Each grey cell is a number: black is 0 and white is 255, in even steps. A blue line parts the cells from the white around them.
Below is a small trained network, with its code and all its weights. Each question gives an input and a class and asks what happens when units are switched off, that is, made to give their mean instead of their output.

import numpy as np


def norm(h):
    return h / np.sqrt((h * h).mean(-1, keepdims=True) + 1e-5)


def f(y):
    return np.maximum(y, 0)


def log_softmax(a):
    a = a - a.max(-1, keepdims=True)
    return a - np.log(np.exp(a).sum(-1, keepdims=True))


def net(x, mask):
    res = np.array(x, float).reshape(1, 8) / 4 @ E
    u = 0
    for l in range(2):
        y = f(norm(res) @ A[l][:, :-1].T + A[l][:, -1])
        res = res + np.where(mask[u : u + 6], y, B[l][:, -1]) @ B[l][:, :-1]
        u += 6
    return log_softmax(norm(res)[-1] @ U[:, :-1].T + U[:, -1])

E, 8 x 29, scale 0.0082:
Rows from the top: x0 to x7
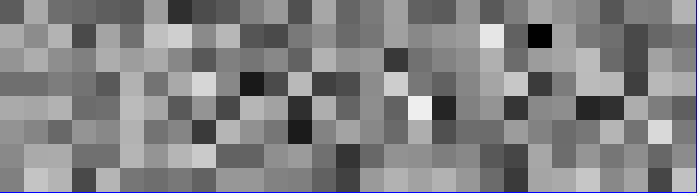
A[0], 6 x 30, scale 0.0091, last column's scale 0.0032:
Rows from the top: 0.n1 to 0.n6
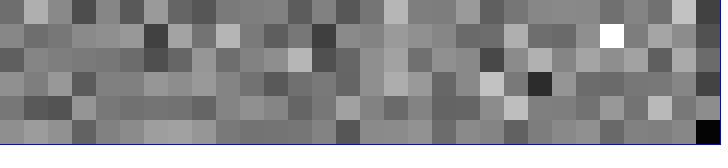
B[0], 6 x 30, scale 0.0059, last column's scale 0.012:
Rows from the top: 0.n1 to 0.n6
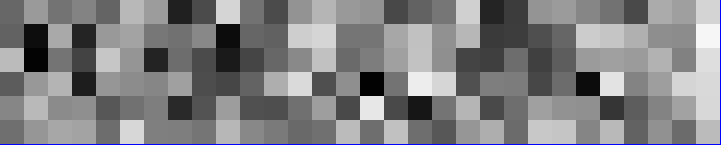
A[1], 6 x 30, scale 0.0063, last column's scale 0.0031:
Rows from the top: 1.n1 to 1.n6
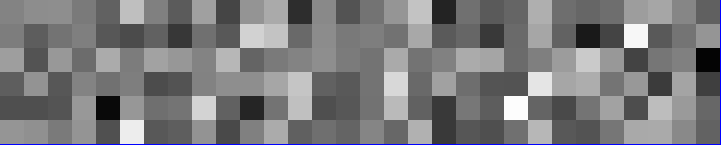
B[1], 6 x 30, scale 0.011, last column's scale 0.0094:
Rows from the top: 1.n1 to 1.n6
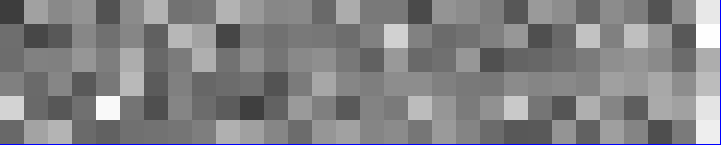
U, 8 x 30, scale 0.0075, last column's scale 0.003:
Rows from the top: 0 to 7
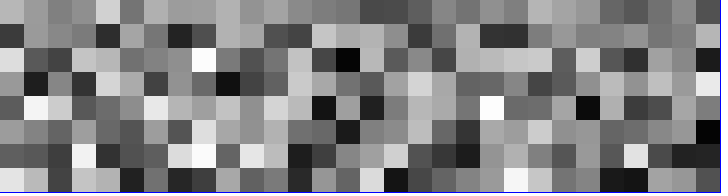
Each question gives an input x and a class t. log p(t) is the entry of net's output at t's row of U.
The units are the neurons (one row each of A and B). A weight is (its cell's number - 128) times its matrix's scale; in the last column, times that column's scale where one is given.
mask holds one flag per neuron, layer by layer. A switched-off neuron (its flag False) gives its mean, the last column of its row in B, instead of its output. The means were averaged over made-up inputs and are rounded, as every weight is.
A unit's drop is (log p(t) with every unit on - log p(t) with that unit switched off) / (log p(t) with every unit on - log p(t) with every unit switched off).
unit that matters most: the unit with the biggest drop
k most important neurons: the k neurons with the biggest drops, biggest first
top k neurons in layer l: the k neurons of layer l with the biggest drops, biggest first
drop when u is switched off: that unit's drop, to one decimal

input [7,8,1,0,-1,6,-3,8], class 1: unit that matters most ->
0.n1
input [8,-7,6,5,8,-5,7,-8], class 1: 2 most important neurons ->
(1.n1, 1.n6)
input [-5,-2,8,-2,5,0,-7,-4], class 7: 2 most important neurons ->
(0.n2, 0.n5)
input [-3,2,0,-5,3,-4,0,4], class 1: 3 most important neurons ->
(1.n5, 0.n6, 0.n3)
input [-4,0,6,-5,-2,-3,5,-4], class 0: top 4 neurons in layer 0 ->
(0.n2, 0.n4, 0.n3, 0.n5)
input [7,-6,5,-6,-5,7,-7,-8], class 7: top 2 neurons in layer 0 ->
(0.n5, 0.n2)
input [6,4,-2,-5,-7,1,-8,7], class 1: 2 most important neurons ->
(0.n1, 1.n5)
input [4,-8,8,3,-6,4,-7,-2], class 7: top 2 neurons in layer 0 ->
(0.n5, 0.n4)
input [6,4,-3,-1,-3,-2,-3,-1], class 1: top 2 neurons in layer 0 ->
(0.n1, 0.n2)
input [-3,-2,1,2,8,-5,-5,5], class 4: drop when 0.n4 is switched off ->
0.1
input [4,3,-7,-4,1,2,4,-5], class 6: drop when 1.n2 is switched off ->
0.4
